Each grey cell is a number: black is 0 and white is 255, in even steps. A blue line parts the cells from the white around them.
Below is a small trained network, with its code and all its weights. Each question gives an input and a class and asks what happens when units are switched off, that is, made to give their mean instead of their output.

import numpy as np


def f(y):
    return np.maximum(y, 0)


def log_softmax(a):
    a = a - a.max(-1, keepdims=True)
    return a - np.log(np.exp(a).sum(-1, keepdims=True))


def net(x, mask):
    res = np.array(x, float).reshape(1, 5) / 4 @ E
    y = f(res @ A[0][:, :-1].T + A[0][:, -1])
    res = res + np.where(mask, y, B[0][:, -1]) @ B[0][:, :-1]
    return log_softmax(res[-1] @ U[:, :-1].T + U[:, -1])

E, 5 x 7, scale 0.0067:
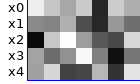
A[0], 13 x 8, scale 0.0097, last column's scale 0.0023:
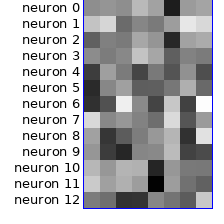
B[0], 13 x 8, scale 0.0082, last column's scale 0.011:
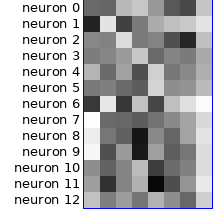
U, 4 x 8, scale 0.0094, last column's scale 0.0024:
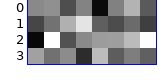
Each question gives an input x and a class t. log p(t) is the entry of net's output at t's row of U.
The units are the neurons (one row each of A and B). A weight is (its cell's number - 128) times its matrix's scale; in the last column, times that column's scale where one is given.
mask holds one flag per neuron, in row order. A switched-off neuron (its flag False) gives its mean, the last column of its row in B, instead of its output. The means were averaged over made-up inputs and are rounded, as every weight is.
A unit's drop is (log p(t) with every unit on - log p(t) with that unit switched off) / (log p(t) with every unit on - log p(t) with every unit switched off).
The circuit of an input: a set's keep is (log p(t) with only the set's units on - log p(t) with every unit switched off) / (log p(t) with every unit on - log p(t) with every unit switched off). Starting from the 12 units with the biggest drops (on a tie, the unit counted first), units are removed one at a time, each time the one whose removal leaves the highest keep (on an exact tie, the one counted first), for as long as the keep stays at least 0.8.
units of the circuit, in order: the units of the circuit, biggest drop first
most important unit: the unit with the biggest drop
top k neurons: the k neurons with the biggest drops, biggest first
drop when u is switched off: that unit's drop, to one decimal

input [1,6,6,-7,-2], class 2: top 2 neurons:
(neuron 6; neuron 5)
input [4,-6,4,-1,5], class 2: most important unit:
neuron 1
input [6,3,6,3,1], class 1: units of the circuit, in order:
(neuron 8; neuron 0)
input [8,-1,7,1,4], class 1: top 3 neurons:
(neuron 11; neuron 6; neuron 10)
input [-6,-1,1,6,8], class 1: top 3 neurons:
(neuron 0; neuron 8; neuron 9)
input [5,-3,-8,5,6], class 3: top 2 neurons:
(neuron 6; neuron 9)
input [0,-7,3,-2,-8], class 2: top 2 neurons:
(neuron 6; neuron 11)
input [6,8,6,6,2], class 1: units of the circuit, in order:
(neuron 0; neuron 8)
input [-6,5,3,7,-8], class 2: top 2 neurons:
(neuron 6; neuron 11)
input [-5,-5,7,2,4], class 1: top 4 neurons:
(neuron 0; neuron 8; neuron 9; neuron 7)
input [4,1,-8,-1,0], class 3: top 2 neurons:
(neuron 9; neuron 6)
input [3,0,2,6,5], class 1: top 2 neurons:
(neuron 0; neuron 6)
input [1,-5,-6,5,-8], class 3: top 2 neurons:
(neuron 9; neuron 8)
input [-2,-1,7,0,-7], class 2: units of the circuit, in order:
(neuron 6)
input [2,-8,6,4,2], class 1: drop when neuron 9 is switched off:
0.0
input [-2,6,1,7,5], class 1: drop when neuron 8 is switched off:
0.1
